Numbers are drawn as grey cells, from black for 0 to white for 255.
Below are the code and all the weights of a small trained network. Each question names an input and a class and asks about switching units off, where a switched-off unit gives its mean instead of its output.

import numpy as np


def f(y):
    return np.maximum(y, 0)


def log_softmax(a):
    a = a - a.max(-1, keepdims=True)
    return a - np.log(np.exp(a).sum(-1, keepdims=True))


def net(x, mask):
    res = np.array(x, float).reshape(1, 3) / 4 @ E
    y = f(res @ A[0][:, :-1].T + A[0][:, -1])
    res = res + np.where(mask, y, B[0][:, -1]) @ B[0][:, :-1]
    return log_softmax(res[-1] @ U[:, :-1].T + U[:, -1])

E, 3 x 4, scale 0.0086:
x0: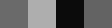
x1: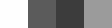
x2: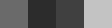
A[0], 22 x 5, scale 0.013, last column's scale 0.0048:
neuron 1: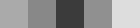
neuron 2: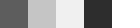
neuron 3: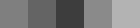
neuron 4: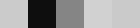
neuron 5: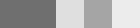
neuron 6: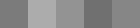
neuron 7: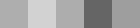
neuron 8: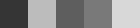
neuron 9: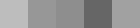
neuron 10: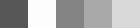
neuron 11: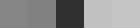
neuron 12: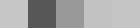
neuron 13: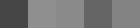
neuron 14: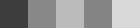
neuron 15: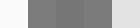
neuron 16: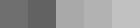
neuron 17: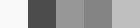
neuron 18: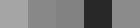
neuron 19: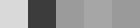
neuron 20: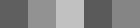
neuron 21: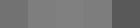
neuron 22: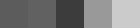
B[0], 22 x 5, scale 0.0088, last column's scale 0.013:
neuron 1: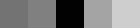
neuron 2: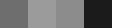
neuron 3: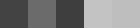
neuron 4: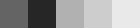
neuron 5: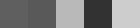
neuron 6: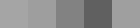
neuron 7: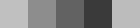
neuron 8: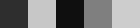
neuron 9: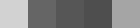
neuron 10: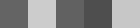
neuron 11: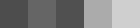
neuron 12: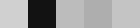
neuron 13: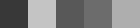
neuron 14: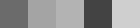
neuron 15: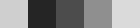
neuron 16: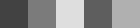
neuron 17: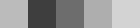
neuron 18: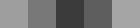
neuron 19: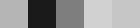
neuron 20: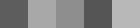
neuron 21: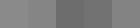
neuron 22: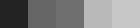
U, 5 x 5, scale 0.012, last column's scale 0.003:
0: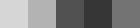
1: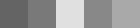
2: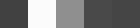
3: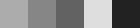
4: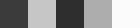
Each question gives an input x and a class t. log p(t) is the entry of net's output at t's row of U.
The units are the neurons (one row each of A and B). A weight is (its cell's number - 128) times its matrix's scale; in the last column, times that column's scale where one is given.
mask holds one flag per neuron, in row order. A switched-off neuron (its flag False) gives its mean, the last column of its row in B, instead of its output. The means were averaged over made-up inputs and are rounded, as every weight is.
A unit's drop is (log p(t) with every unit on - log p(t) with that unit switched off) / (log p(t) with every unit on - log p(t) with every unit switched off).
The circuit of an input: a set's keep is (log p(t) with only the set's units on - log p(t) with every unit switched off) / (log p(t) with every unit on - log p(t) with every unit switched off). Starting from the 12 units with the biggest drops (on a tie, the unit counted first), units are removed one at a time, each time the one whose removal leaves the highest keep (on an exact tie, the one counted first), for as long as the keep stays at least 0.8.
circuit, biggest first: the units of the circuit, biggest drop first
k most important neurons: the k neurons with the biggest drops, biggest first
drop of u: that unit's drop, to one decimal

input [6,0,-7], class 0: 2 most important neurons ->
neuron 7; neuron 18
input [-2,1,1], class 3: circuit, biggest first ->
neuron 2
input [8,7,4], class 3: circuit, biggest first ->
neuron 15; neuron 2
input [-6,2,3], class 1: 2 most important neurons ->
neuron 16; neuron 5
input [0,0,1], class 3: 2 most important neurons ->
neuron 2; neuron 8
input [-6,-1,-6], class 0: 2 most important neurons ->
neuron 7; neuron 9
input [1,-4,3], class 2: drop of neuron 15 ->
0.1
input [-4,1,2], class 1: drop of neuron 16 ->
0.2
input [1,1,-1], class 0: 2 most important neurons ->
neuron 4; neuron 22
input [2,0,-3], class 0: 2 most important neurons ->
neuron 22; neuron 16
